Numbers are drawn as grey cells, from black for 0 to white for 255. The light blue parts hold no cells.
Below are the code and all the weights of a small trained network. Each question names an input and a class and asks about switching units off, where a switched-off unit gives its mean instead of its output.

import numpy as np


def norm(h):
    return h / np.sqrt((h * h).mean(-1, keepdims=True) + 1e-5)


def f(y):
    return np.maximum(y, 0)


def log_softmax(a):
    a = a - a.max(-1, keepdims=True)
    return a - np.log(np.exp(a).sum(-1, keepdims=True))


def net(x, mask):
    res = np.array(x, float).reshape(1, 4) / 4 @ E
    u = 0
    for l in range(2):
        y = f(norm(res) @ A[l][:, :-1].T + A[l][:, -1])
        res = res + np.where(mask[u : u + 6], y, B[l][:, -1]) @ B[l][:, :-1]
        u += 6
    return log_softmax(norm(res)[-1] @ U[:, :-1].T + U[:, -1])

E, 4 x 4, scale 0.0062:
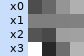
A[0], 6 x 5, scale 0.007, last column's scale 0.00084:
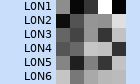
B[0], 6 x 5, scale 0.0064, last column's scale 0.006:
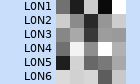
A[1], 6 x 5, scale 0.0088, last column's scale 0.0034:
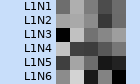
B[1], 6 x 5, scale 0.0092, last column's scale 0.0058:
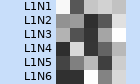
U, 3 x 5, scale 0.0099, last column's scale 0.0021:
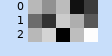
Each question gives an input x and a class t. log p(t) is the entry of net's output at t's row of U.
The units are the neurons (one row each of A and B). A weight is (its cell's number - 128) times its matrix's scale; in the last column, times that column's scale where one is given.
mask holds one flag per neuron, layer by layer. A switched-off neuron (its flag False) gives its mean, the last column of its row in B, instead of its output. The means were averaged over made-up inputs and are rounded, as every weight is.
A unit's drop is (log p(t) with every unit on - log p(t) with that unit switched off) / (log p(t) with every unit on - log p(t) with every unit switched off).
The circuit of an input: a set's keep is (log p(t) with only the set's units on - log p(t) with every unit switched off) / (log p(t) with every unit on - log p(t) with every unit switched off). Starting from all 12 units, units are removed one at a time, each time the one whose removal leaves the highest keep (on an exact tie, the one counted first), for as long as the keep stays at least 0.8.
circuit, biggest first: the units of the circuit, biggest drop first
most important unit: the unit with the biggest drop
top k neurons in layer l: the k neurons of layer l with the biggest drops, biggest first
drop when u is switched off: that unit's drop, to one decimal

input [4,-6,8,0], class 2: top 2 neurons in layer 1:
[L1N6; L1N5]
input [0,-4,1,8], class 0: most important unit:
L0N1
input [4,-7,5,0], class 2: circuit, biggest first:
[L1N6; L0N2]
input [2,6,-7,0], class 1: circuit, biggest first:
[L1N6; L0N1]
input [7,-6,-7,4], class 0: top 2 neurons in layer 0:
[L0N1; L0N2]
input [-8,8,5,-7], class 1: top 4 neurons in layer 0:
[L0N1; L0N6; L0N3; L0N2]
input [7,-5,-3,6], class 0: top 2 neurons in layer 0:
[L0N1; L0N6]
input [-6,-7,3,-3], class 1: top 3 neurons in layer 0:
[L0N1; L0N6; L0N3]
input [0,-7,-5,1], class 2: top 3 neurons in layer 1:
[L1N5; L1N2; L1N4]
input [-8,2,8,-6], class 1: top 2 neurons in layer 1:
[L1N6; L1N3]
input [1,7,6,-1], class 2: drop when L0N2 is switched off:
-0.1
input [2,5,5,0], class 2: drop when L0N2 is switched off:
0.1
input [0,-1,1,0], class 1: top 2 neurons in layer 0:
[L0N4; L0N2]
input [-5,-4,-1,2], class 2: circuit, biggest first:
[L0N1]
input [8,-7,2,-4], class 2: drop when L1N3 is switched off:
0.1
